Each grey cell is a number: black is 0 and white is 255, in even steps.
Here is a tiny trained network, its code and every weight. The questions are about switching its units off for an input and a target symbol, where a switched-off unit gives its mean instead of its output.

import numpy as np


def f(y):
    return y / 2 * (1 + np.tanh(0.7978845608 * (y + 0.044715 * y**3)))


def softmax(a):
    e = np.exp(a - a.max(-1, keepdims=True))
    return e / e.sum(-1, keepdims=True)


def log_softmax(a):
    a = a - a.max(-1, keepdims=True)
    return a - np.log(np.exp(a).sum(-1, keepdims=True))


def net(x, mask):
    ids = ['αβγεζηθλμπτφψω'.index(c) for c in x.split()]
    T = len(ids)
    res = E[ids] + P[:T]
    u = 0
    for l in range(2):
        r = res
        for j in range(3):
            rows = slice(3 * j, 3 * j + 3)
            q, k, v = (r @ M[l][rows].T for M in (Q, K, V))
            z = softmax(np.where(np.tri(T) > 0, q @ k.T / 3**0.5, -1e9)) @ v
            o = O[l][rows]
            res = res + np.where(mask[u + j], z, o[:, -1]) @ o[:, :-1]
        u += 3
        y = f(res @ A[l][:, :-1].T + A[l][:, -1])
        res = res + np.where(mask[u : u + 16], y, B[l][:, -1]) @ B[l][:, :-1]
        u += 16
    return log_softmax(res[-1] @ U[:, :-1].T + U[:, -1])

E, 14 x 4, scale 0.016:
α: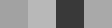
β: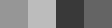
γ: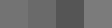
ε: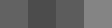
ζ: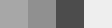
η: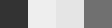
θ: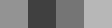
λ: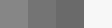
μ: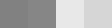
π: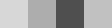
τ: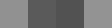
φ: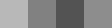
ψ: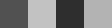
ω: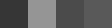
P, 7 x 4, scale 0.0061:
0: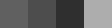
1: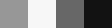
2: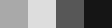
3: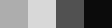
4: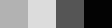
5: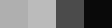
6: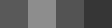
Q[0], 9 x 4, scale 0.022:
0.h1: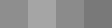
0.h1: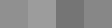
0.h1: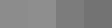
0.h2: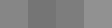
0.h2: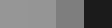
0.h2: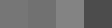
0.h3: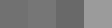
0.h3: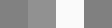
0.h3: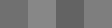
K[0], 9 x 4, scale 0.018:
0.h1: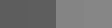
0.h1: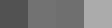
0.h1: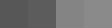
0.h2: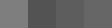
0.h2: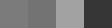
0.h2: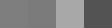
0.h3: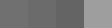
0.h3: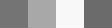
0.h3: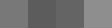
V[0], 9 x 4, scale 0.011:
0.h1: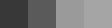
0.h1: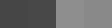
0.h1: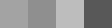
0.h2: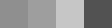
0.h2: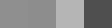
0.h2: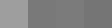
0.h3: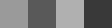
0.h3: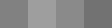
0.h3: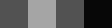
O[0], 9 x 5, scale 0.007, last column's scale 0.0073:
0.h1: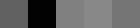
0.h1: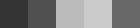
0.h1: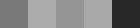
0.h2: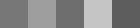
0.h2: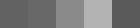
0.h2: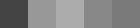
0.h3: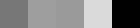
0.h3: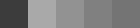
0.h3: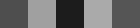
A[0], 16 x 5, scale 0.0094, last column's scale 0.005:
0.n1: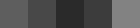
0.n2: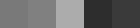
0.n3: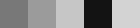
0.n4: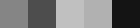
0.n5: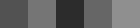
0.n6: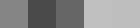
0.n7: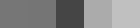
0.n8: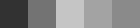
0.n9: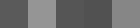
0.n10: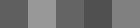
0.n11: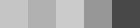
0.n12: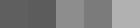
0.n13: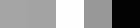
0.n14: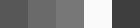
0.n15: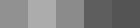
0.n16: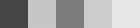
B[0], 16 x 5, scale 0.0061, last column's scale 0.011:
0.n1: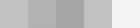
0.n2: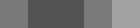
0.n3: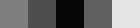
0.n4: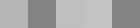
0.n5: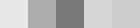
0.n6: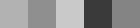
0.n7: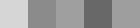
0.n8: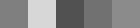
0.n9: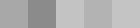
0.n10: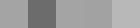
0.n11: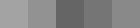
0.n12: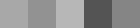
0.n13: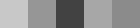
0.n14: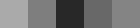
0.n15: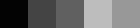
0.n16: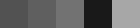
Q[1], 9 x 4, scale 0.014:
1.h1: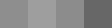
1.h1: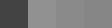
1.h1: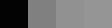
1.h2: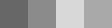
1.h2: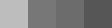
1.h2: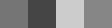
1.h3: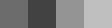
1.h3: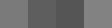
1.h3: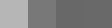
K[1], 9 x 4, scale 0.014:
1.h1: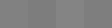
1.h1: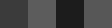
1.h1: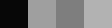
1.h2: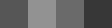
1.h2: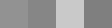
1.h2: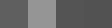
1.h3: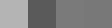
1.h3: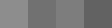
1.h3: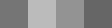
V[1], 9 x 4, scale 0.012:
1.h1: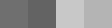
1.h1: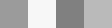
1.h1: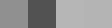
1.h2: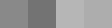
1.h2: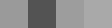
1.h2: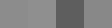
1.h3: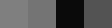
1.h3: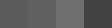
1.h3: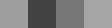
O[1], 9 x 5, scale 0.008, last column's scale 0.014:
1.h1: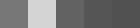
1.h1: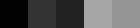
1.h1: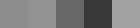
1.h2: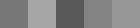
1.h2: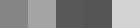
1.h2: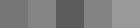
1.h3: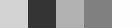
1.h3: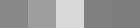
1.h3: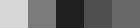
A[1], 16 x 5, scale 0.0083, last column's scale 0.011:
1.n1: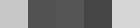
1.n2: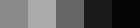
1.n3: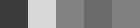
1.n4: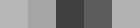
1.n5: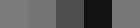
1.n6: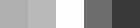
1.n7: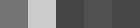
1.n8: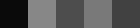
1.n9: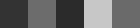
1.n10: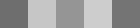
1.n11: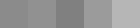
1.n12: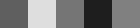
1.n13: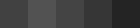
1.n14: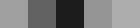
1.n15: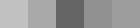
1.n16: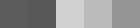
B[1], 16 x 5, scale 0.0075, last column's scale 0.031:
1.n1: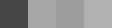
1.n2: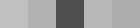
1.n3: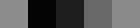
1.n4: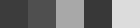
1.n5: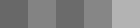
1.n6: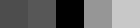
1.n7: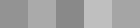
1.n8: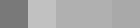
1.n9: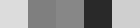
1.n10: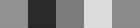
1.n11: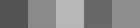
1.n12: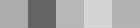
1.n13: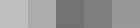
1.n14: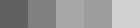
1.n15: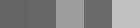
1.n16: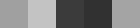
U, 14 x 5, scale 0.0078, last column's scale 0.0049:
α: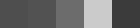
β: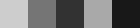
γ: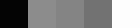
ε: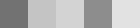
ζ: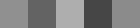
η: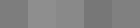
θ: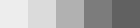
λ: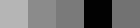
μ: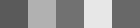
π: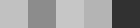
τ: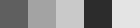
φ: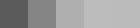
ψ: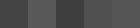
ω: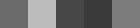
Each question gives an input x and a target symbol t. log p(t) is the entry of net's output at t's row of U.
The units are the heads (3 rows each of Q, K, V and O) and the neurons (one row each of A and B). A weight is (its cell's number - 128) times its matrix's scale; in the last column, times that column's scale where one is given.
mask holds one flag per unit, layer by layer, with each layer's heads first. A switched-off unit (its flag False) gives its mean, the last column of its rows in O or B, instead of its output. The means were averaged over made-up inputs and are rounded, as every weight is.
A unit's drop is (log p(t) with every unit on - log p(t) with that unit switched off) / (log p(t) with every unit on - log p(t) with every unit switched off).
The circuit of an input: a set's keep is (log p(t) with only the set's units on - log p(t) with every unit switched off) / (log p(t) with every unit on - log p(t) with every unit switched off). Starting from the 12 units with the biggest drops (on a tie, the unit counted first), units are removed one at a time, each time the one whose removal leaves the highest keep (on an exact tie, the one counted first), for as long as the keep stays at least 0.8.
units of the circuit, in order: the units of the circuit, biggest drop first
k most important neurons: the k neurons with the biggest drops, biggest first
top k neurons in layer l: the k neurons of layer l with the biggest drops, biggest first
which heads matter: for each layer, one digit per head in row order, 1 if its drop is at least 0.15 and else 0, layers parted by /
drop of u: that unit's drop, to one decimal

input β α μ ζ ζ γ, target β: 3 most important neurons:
(1.n9 1.n4 0.n5)
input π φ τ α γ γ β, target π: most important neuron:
(1.n6)
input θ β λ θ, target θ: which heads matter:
101 / 110
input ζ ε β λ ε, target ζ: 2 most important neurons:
(0.n3 1.n2)
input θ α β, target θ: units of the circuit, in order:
(1.h1 0.h1 0.h3 0.n4)
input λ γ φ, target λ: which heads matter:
111 / 101
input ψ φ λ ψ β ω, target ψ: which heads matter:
111 / 101
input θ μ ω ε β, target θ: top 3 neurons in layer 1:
(1.n2 1.n12 1.n7)
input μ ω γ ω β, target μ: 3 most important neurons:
(1.n7 1.n12 0.n4)
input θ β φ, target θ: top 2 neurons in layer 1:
(1.n2 1.n12)
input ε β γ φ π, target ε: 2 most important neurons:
(1.n6 1.n9)
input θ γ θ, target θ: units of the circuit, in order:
(1.h1 0.h3)
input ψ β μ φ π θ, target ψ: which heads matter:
110 / 101
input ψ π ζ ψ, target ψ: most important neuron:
(0.n1)
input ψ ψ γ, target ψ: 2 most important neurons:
(0.n1 0.n5)
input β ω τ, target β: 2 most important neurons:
(1.n9 1.n4)
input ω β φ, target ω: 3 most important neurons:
(1.n9 0.n1 0.n5)
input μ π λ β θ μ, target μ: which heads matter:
101 / 111
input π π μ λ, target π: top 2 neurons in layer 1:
(1.n4 1.n6)
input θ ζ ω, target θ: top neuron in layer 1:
(1.n2)
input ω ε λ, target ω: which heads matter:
001 / 101
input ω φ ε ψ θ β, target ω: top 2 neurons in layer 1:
(1.n9 1.n12)
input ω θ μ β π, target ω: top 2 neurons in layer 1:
(1.n9 1.n13)
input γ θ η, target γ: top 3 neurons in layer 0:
(0.n16 0.n3 0.n1)
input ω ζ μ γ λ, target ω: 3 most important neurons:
(1.n9 0.n5 0.n1)
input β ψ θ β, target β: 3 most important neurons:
(1.n9 0.n5 1.n4)
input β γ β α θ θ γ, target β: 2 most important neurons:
(1.n9 1.n4)
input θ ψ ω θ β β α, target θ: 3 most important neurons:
(1.n2 1.n12 0.n4)
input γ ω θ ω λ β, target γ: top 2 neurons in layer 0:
(0.n1 0.n5)
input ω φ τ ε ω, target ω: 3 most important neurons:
(1.n9 0.n1 0.n5)
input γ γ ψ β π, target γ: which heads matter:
000 / 000
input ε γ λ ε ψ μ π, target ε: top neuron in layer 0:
(0.n1)
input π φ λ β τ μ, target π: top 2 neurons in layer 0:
(0.n3 0.n13)
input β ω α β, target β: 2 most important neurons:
(1.n9 1.n4)
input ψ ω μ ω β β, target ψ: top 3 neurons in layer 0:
(0.n1 0.n5 0.n9)
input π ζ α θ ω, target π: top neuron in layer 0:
(0.n3)
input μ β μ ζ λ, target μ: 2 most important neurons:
(0.n4 1.n12)
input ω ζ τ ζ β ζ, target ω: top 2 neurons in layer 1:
(1.n9 1.n13)
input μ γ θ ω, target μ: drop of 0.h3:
0.6
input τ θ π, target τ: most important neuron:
(1.n6)
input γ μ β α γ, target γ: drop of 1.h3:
0.2
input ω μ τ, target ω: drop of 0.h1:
0.2
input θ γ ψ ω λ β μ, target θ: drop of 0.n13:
0.1
